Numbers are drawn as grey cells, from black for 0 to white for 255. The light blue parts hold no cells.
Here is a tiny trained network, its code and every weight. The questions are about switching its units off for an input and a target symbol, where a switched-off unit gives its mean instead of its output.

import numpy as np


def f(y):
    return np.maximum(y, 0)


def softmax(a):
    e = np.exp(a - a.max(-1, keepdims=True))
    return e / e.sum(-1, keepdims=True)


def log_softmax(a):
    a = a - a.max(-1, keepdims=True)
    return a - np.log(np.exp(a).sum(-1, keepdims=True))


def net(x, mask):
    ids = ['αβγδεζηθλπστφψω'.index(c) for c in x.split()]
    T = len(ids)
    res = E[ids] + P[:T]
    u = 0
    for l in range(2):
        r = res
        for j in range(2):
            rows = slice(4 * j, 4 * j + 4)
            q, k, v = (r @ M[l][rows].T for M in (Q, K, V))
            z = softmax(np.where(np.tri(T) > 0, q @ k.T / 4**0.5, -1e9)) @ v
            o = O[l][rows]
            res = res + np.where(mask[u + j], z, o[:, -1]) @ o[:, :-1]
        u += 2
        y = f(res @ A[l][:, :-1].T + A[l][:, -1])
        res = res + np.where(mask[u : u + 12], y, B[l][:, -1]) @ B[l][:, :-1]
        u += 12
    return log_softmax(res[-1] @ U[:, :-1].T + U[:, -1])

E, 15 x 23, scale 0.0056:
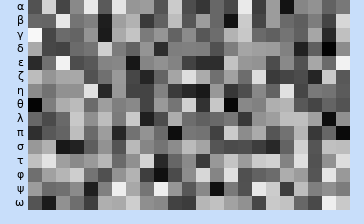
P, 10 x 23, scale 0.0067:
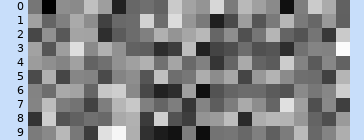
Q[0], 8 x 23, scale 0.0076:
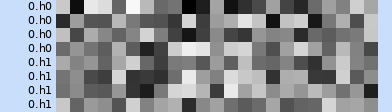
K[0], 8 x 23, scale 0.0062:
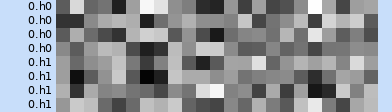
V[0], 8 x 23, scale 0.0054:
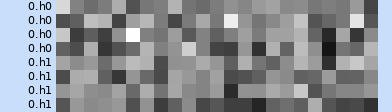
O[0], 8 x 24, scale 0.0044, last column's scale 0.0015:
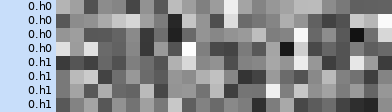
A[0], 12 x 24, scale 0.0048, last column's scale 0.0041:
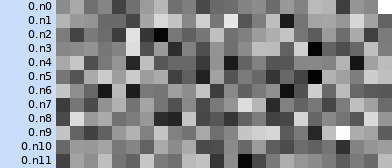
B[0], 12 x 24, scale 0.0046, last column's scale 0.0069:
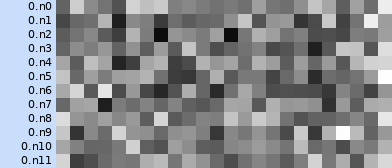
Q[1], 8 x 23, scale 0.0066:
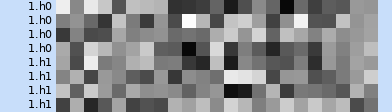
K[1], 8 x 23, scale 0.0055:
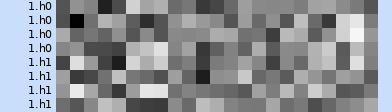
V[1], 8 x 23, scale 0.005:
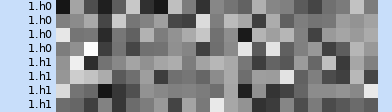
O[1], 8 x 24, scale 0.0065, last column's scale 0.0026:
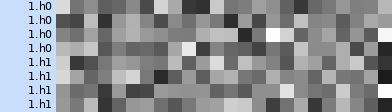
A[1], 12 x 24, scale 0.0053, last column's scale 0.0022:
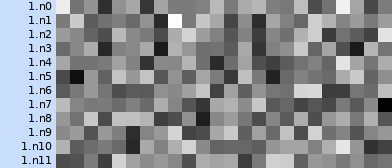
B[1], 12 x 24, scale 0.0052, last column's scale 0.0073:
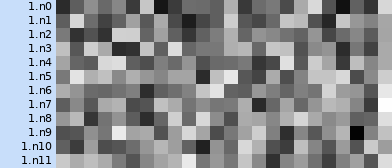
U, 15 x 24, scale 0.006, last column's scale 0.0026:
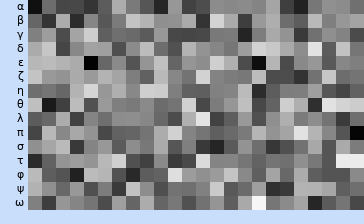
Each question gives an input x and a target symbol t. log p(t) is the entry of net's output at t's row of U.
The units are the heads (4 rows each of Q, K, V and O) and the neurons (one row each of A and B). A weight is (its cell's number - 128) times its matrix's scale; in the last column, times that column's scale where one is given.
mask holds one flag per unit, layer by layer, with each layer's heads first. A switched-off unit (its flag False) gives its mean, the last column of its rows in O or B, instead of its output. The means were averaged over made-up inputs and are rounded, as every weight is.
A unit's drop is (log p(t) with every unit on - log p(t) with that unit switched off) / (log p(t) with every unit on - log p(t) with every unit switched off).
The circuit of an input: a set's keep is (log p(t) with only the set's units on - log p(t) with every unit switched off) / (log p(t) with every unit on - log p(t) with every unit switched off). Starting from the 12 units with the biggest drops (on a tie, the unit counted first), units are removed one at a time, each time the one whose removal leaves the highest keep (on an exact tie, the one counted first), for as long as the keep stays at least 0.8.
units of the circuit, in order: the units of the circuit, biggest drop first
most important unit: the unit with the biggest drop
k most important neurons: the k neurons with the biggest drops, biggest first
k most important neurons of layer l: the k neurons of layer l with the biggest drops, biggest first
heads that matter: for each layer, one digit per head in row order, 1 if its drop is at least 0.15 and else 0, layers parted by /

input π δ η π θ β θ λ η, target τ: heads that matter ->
10 / 01
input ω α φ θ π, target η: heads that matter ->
10 / 10
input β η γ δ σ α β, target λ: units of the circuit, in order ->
(1.h1, 1.n0, 1.n5)
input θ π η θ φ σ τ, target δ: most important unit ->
0.h0
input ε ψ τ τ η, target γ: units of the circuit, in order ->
(0.n6, 1.h0, 0.h0, 1.n4)
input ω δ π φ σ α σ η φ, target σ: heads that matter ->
01 / 11
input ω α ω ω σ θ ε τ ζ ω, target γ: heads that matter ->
10 / 10
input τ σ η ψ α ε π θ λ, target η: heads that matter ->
11 / 11
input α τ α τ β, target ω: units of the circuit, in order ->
(1.n3, 1.h0, 0.h1)
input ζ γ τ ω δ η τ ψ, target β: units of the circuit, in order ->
(1.h1, 1.n10, 0.n11)
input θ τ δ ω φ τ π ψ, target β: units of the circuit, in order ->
(1.h1, 0.n11, 1.n10)
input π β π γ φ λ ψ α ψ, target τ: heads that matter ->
10 / 01
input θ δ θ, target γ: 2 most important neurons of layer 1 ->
(1.n4, 1.n0)
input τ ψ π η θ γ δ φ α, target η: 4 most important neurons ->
(1.n9, 0.n9, 0.n2, 0.n5)
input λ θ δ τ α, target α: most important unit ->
1.n1
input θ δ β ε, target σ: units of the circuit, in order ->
(1.h1, 0.h0)
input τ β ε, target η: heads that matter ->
11 / 11
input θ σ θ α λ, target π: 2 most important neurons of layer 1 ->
(1.n6, 1.n5)
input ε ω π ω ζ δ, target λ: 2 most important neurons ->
(1.n0, 0.n2)
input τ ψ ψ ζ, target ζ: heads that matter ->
00 / 10
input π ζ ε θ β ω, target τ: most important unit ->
1.h1
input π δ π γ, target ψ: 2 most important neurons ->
(1.n7, 0.n4)
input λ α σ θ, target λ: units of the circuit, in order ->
(1.h1, 1.n5, 1.n0, 0.n5)
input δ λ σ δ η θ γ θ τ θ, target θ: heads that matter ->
00 / 01
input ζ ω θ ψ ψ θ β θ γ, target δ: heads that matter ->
10 / 11
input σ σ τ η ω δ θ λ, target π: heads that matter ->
00 / 10
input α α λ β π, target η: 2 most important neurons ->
(1.n9, 0.n0)
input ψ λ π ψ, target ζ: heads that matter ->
00 / 10
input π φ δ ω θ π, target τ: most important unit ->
0.h0
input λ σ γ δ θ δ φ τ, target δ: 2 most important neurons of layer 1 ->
(1.n1, 1.n0)
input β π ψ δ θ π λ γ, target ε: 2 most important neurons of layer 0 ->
(0.n6, 0.n1)
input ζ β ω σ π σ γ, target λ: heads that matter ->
00 / 01
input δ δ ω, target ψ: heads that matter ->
10 / 11
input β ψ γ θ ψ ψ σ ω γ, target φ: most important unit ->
1.h0
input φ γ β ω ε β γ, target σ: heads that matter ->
11 / 11
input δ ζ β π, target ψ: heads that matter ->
00 / 10
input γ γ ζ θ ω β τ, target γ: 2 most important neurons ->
(1.n0, 0.n3)
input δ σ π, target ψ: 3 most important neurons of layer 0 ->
(0.n3, 0.n2, 0.n8)
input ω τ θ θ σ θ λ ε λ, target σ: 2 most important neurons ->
(0.n9, 0.n7)
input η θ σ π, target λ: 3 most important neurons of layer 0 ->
(0.n5, 0.n0, 0.n2)
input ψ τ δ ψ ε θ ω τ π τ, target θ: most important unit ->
1.h1
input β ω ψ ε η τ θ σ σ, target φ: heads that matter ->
10 / 10
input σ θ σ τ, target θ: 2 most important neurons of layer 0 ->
(0.n0, 0.n4)
